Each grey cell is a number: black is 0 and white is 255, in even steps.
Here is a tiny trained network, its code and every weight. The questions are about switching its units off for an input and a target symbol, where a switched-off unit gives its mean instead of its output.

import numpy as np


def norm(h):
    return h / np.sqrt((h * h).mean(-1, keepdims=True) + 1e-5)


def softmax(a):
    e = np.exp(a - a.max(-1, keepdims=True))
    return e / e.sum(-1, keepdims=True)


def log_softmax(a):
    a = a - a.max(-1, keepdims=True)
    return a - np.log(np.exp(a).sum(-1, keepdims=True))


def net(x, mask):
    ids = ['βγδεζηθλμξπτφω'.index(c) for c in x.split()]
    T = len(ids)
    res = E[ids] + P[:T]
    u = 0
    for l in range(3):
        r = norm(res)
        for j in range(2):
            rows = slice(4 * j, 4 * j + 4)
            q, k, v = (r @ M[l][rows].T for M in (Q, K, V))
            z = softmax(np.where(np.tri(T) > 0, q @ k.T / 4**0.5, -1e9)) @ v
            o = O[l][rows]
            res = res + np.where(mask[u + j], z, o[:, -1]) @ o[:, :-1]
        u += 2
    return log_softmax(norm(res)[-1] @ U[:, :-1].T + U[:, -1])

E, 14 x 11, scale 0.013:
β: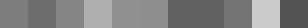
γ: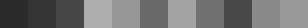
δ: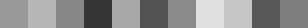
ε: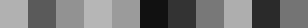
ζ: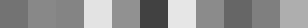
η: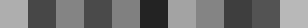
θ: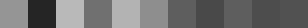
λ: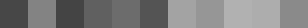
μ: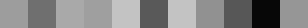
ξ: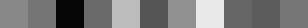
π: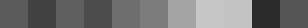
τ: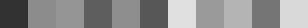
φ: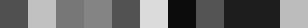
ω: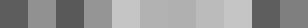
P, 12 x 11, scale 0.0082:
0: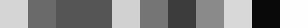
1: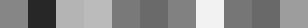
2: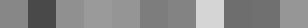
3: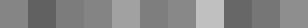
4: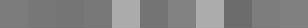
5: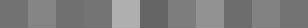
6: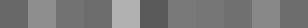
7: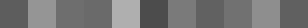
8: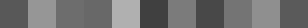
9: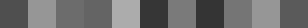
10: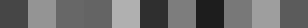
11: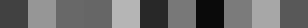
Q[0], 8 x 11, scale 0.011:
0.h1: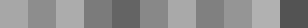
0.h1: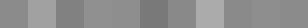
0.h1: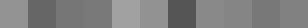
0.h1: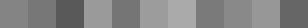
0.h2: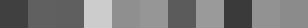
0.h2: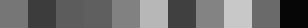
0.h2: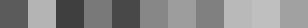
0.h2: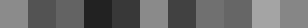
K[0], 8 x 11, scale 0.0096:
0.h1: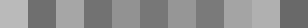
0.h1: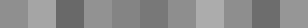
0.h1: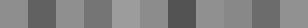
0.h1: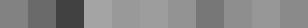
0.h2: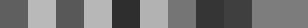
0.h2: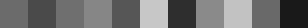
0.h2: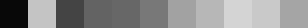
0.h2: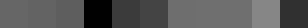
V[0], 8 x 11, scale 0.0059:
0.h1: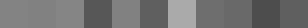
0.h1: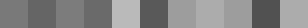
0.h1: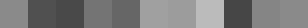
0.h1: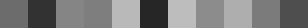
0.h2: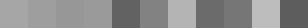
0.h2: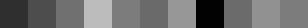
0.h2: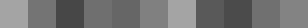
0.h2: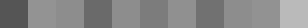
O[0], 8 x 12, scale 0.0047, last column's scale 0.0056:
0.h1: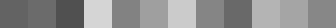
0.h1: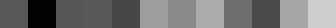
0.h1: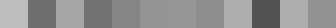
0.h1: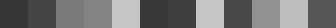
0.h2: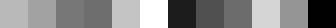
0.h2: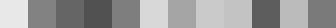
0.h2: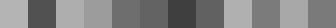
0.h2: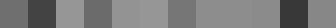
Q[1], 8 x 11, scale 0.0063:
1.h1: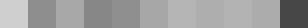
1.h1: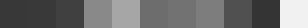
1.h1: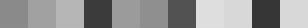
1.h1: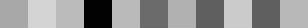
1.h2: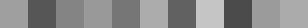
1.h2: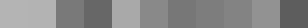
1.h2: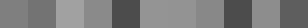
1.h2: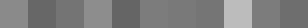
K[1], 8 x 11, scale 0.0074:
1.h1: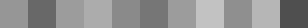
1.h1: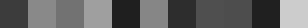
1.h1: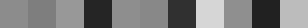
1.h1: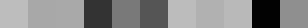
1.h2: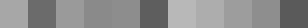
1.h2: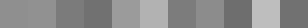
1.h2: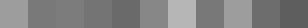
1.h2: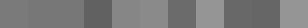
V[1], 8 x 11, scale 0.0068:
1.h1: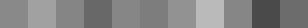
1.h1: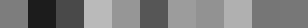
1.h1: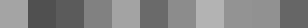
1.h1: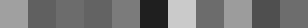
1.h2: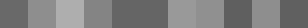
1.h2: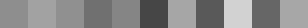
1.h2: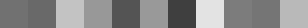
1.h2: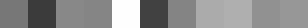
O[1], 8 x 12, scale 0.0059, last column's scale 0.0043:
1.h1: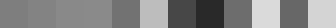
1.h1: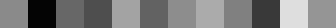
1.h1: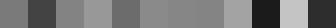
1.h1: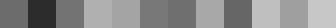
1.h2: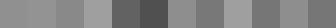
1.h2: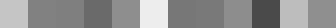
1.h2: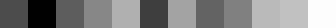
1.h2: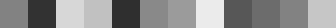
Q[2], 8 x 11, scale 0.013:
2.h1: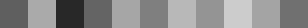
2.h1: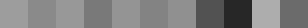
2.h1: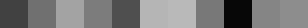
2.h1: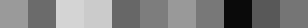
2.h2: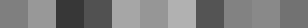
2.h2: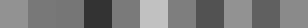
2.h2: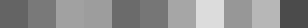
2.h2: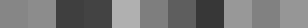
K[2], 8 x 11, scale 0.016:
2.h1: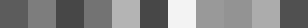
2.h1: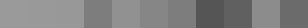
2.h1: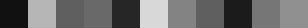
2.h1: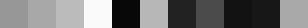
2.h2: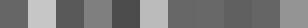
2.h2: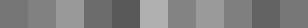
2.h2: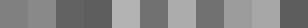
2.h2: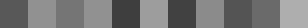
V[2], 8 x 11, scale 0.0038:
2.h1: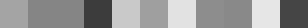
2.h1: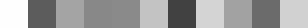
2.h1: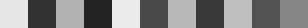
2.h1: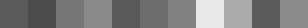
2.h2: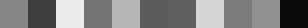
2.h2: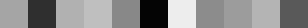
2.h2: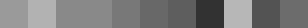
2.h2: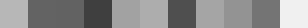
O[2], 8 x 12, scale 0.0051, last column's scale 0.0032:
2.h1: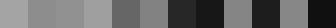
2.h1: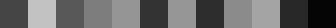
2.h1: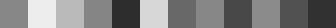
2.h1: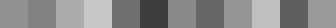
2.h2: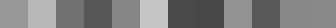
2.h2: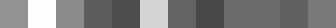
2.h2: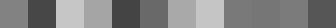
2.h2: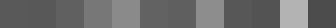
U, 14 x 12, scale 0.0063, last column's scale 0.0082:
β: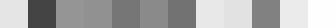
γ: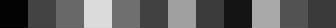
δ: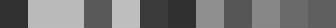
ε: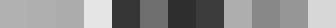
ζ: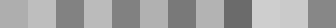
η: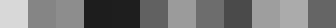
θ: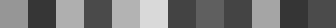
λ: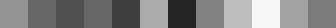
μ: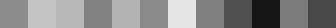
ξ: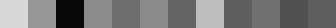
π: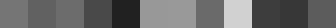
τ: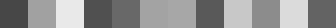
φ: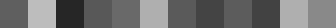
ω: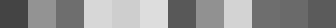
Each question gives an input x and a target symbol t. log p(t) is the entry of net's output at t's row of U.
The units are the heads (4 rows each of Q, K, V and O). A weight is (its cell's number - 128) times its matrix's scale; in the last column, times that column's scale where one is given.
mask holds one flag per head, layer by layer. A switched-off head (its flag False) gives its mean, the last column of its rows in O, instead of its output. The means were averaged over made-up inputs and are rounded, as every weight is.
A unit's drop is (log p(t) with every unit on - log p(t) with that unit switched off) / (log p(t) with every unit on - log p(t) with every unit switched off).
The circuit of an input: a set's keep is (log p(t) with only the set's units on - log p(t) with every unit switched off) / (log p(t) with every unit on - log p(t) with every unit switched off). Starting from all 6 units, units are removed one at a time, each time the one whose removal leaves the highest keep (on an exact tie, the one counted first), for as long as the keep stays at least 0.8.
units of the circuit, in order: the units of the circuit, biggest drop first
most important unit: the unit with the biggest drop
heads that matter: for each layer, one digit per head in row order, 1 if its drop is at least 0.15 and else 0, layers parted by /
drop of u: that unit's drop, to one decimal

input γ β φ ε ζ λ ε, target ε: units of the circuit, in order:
2.h2; 2.h1
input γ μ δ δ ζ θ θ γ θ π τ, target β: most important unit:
1.h1
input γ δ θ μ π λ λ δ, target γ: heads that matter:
01 / 00 / 10
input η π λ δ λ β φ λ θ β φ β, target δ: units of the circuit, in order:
0.h1; 1.h1; 2.h2; 1.h2
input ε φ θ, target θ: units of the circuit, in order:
2.h2; 1.h1
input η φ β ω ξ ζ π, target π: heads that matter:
00 / 10 / 11
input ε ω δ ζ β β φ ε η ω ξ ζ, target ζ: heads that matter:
11 / 11 / 01
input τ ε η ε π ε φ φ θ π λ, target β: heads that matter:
01 / 00 / 11
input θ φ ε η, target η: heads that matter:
10 / 10 / 01
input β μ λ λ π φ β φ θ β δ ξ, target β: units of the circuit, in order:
2.h2; 0.h2
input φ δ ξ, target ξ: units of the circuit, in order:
2.h2; 1.h1
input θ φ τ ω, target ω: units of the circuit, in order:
2.h2; 2.h1
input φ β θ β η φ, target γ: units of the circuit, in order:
2.h2; 1.h1
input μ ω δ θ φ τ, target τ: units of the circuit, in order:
2.h2; 2.h1
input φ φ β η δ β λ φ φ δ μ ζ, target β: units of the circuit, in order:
0.h2
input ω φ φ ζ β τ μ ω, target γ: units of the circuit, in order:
1.h2; 0.h2
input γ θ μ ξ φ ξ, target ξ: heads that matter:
00 / 10 / 11
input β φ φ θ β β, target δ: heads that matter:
10 / 11 / 11
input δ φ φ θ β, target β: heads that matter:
00 / 10 / 00
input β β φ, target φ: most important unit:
0.h1
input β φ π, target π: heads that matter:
00 / 00 / 01
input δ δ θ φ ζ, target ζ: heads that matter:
11 / 10 / 01
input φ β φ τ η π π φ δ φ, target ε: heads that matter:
10 / 01 / 11
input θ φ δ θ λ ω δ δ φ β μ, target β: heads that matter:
01 / 01 / 11
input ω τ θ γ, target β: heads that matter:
01 / 10 / 00
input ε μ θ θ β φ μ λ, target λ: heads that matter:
11 / 11 / 11
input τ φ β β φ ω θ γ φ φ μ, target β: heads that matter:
11 / 10 / 01
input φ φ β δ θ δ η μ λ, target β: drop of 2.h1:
0.4
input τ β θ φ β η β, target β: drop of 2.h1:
0.1
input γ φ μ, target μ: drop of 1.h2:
-0.1
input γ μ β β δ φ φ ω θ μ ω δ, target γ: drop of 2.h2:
0.4
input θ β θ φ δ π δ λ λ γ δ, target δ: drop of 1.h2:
0.0
